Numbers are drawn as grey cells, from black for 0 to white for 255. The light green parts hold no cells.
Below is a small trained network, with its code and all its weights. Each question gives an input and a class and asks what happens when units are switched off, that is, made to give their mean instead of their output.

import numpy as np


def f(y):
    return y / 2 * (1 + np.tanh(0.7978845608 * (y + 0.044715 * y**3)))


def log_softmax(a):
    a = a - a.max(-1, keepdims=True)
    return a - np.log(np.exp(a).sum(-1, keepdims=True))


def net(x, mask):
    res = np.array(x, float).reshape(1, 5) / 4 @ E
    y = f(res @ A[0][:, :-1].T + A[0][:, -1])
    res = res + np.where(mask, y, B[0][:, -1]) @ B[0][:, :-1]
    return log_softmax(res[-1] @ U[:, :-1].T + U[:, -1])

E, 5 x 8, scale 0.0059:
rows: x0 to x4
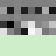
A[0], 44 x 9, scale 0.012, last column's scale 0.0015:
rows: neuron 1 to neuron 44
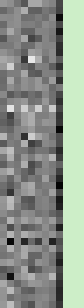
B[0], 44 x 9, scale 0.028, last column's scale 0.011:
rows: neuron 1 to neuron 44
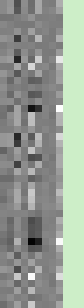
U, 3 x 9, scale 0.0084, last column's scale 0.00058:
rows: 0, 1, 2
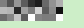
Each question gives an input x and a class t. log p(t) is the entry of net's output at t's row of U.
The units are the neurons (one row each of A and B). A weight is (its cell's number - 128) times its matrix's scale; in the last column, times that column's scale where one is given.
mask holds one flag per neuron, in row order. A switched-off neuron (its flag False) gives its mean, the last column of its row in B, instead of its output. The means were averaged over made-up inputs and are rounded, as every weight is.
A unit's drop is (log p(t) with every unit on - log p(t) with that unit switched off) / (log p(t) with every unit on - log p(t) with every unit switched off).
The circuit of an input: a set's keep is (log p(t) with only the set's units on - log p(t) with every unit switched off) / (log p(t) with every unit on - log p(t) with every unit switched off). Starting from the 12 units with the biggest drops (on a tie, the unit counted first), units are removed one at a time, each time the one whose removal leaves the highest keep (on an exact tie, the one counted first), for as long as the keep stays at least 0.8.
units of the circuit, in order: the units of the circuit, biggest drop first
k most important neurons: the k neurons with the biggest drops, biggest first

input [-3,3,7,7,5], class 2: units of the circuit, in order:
[neuron 40]
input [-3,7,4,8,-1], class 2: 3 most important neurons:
[neuron 40; neuron 16; neuron 28]
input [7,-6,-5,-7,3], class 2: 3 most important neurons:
[neuron 35; neuron 10; neuron 44]
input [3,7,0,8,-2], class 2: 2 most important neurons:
[neuron 40; neuron 16]
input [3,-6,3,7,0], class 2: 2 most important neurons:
[neuron 40; neuron 35]
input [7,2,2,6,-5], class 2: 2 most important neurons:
[neuron 40; neuron 9]
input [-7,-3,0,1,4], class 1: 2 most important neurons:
[neuron 35; neuron 9]
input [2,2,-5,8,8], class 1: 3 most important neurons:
[neuron 20; neuron 9; neuron 1]
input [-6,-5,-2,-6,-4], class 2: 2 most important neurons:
[neuron 35; neuron 10]
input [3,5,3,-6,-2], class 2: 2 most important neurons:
[neuron 16; neuron 10]
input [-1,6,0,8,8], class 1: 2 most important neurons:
[neuron 20; neuron 9]
